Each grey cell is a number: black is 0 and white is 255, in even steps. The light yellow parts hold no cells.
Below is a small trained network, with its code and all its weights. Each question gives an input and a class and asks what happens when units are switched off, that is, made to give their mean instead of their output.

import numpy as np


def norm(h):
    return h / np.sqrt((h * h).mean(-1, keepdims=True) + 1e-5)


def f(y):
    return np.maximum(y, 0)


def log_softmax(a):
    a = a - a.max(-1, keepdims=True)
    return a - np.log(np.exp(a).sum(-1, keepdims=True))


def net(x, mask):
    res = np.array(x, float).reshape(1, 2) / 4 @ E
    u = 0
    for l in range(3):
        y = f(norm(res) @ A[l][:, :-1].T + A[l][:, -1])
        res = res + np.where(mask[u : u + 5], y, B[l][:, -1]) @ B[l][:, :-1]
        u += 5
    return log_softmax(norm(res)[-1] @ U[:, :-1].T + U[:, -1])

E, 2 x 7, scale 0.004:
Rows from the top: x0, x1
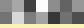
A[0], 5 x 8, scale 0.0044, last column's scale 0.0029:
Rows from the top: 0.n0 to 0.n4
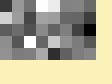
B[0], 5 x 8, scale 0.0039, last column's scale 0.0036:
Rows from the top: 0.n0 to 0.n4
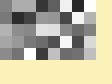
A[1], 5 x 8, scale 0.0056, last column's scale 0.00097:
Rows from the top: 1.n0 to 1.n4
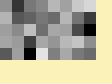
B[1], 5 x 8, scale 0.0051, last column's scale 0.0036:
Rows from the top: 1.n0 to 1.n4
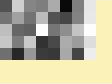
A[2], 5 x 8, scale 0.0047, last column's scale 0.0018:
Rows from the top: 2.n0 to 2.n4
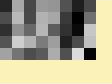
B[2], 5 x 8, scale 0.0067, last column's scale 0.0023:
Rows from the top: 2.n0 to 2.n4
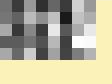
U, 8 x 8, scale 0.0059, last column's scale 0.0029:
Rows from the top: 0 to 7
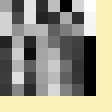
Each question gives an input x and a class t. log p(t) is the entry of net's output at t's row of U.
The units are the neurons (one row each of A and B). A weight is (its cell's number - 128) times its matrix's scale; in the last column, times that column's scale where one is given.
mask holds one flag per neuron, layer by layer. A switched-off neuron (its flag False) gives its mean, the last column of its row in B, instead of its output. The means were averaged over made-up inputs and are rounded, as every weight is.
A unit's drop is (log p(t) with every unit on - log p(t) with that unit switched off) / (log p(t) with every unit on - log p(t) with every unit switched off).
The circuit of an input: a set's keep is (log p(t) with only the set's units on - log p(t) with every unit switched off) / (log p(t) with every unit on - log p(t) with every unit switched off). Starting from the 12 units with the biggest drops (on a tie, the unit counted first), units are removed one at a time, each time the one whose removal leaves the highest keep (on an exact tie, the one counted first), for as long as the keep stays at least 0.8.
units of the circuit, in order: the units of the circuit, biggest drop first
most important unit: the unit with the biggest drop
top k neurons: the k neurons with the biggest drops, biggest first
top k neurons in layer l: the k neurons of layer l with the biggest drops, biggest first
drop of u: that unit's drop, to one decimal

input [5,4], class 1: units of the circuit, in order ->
(1.n4)
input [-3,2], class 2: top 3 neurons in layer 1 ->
(1.n0; 1.n4; 1.n2)
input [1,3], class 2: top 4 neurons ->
(0.n4; 1.n2; 1.n0; 1.n1)
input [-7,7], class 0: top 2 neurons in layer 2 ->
(2.n3; 2.n2)
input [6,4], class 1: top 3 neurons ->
(1.n4; 1.n0; 0.n1)
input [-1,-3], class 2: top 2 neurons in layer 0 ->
(0.n3; 0.n1)
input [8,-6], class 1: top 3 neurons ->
(1.n3; 1.n4; 0.n0)
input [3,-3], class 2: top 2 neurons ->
(0.n0; 1.n3)
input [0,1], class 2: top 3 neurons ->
(1.n2; 1.n0; 0.n1)
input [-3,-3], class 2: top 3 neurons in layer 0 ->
(0.n3; 0.n1; 0.n0)
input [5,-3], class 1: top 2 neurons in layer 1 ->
(1.n3; 1.n4)
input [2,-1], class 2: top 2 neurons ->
(0.n0; 1.n4)
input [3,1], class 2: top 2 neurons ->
(0.n0; 0.n4)
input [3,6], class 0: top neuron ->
(0.n4)
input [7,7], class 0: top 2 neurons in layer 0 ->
(0.n4; 0.n3)
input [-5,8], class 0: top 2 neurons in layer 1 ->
(1.n3; 1.n4)
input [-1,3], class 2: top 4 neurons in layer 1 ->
(1.n2; 1.n0; 1.n1; 1.n4)
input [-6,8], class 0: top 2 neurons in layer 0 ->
(0.n0; 0.n3)
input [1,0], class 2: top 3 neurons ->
(0.n0; 1.n2; 1.n4)
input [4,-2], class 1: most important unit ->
0.n0
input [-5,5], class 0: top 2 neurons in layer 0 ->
(0.n3; 0.n0)
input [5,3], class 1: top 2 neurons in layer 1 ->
(1.n0; 1.n4)
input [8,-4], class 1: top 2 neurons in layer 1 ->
(1.n3; 1.n4)
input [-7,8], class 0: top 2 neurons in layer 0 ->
(0.n0; 0.n3)
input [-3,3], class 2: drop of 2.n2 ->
0.3
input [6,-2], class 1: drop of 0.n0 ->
0.1
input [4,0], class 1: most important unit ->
0.n1
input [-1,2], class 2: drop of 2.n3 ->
0.2
